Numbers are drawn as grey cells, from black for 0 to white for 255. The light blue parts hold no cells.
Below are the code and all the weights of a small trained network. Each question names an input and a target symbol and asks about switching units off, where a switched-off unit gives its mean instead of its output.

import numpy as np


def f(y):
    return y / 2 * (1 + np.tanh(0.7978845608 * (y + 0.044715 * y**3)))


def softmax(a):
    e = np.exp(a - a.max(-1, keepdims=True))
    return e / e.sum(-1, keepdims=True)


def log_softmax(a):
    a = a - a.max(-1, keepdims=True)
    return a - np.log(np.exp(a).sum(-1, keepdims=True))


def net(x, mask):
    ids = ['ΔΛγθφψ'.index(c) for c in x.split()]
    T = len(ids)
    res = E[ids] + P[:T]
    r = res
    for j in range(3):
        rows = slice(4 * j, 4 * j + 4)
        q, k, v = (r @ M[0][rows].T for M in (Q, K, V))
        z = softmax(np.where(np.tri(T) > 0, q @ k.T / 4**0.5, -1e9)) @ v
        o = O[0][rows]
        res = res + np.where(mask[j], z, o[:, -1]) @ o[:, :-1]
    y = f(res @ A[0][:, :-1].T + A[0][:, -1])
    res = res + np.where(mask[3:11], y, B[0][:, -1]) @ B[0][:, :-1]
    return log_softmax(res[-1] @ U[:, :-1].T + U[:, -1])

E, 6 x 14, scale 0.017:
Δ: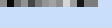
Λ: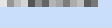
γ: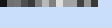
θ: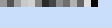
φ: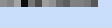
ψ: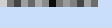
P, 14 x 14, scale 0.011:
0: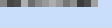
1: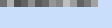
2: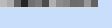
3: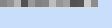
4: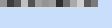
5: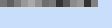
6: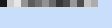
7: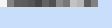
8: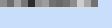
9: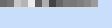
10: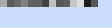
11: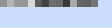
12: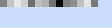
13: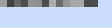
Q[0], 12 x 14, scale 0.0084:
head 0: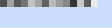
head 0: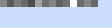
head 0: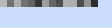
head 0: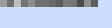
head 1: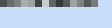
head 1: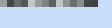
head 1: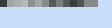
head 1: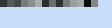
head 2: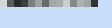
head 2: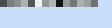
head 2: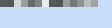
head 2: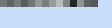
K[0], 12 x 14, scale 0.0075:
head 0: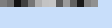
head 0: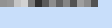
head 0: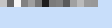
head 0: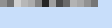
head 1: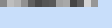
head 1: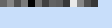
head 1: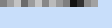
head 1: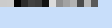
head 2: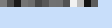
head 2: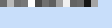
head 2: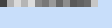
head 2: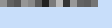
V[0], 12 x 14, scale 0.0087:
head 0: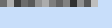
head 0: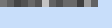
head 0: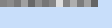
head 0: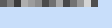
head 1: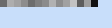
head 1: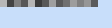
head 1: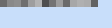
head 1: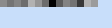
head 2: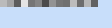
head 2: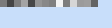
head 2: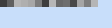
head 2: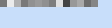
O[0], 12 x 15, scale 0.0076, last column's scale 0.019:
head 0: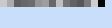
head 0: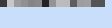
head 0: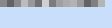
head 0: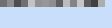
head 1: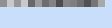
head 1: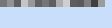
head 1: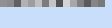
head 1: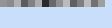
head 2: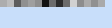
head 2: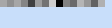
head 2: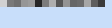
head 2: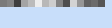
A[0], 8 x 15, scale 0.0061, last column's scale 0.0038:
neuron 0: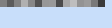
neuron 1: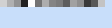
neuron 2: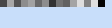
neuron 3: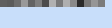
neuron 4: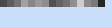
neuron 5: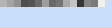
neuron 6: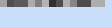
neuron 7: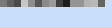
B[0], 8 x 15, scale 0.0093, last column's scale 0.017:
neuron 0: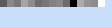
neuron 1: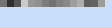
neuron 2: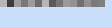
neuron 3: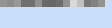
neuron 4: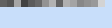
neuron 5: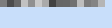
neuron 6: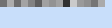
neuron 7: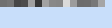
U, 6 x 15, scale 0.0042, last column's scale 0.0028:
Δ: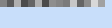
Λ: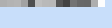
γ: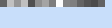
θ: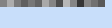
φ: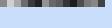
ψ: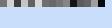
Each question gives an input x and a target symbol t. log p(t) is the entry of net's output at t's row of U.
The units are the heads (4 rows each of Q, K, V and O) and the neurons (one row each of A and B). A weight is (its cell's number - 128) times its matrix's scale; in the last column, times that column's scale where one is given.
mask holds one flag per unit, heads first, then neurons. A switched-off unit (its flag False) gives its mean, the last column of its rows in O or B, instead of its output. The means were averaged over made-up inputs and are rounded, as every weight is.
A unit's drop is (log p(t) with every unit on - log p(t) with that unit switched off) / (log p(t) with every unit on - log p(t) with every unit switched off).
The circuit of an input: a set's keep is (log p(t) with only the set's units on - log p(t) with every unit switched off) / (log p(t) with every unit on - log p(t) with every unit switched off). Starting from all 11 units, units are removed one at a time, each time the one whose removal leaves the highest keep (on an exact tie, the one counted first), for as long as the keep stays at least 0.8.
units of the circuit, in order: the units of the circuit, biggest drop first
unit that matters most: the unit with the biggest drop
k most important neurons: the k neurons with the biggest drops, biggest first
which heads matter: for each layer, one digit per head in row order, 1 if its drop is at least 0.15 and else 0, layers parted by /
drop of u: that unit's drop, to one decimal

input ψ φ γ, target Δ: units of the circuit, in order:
[neuron 0; head 1]
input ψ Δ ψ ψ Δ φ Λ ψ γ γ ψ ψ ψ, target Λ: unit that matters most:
head 0
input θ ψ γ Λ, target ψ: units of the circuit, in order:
[head 1; neuron 4]
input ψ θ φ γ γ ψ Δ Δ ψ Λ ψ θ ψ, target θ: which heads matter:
101
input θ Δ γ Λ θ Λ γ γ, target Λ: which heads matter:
100
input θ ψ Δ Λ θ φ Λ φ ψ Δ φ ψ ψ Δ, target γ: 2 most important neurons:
[neuron 6; neuron 4]
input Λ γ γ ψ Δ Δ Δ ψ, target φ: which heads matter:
011
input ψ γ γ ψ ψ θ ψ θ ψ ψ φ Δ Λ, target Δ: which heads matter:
011
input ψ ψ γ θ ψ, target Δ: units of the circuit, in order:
[neuron 4; head 2]
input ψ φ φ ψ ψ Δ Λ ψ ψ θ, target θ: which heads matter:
101
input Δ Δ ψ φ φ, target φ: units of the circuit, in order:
[head 2; head 0]
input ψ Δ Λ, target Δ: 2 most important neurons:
[neuron 0; neuron 6]
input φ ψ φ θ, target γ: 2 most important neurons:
[neuron 7; neuron 0]
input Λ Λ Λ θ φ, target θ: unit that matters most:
neuron 7
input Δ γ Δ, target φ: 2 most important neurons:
[neuron 4; neuron 1]
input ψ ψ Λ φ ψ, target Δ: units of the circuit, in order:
[head 2; neuron 4]
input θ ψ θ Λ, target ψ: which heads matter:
011
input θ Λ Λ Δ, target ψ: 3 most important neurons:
[neuron 0; neuron 4; neuron 5]
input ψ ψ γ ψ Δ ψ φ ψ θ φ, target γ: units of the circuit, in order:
[head 2; neuron 1]
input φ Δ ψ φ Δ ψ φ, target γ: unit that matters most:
head 2
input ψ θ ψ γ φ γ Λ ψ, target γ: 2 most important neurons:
[neuron 6; neuron 4]
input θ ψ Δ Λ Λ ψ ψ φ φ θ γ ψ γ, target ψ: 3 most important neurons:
[neuron 0; neuron 7; neuron 6]
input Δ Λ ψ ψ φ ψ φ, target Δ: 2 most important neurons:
[neuron 0; neuron 1]
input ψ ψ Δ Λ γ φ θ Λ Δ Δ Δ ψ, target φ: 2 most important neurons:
[neuron 1; neuron 3]
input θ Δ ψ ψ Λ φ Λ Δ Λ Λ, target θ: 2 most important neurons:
[neuron 7; neuron 5]
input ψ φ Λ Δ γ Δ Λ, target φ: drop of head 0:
-0.1
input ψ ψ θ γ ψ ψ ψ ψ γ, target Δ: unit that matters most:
head 1
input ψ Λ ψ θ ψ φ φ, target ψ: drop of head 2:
0.2
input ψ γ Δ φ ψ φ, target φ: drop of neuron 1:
0.1
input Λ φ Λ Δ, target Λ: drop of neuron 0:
0.1
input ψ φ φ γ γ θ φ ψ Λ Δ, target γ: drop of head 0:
-0.1
